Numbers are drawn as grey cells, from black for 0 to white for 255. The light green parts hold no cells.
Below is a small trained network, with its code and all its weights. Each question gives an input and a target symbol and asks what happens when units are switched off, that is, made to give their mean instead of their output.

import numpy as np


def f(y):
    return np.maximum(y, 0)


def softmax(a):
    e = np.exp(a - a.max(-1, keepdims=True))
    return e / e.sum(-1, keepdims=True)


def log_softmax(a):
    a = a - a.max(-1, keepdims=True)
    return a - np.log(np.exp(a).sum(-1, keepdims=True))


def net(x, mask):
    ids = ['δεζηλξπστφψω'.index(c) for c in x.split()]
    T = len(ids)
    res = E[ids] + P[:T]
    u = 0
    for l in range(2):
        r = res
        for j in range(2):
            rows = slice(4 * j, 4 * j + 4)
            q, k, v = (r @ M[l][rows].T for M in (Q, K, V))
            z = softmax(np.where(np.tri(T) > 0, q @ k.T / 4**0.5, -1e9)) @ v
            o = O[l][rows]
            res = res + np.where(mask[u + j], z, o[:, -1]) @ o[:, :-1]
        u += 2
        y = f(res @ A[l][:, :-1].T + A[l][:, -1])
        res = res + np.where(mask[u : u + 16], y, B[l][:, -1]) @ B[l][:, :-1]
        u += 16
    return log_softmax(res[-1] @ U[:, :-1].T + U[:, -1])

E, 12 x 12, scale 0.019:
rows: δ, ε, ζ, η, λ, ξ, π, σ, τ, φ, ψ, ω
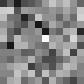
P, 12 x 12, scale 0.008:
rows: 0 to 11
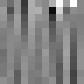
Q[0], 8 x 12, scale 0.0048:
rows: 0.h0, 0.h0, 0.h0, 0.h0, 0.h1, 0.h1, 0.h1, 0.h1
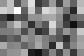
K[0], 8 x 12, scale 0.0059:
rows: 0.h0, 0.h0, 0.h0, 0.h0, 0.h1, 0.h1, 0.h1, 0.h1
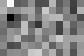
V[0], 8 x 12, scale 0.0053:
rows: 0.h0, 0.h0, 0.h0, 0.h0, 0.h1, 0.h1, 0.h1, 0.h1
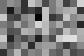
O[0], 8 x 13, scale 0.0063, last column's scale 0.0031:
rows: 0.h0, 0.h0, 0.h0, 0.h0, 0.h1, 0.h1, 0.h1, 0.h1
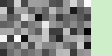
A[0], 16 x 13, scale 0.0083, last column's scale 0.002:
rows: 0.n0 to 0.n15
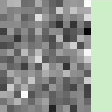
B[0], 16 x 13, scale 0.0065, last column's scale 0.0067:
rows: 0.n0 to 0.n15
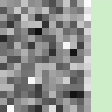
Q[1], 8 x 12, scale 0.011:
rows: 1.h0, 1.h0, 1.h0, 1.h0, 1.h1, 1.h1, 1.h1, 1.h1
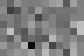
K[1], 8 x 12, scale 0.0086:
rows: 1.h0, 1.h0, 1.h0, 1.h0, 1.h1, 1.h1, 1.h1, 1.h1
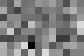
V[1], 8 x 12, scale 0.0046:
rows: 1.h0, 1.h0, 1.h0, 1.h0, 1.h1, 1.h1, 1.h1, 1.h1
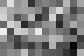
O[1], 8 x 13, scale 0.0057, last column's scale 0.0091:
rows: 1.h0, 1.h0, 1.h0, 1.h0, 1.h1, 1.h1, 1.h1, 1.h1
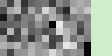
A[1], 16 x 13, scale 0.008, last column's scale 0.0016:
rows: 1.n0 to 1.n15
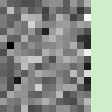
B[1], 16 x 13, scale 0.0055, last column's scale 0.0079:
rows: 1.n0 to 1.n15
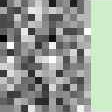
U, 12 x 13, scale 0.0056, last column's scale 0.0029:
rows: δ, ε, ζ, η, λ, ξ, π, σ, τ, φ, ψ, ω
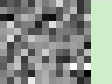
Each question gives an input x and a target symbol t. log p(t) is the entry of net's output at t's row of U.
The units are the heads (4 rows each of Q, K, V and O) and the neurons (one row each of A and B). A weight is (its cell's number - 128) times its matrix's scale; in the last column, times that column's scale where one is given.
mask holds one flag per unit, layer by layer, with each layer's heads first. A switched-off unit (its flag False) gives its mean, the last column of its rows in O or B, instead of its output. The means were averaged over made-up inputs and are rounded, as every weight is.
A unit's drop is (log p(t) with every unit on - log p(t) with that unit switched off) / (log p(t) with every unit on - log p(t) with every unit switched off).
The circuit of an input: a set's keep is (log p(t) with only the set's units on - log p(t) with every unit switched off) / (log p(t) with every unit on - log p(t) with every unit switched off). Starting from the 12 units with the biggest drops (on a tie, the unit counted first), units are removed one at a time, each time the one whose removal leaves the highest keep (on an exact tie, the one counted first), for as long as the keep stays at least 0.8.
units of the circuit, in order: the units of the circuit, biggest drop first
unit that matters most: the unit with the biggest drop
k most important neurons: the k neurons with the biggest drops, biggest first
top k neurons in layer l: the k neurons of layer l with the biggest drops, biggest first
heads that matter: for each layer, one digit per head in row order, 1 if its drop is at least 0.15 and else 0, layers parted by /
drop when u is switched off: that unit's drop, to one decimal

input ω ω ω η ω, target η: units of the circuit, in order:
(0.h1 0.n4)
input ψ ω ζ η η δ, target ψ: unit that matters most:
0.h0
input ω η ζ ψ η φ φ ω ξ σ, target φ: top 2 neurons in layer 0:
(0.n3 0.n4)
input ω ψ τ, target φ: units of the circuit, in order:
(1.n8 0.h0)
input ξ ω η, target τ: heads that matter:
01 / 01
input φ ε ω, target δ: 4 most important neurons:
(1.n8 1.n4 0.n1 0.n15)
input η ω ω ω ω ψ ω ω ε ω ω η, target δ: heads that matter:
11 / 10
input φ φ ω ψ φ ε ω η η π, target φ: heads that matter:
00 / 01
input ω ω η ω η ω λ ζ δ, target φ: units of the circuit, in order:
(1.h1 1.n4)
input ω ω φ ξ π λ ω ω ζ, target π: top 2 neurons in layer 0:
(0.n2 0.n8)
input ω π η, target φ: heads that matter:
00 / 00
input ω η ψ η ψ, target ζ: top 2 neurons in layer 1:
(1.n8 1.n14)
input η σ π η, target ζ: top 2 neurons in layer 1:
(1.n8 1.n12)
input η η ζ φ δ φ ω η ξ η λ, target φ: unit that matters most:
1.h1
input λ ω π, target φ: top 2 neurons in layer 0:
(0.n4 0.n12)
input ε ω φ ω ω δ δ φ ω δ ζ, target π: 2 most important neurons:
(0.n2 1.n11)
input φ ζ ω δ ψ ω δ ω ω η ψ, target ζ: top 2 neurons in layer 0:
(0.n4 0.n12)
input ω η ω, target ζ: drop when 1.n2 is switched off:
0.1
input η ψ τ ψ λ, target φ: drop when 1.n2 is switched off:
0.1
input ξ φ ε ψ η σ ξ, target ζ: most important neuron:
(1.n5)
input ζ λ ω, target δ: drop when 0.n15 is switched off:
0.2
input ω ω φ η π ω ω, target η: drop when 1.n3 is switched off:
0.1
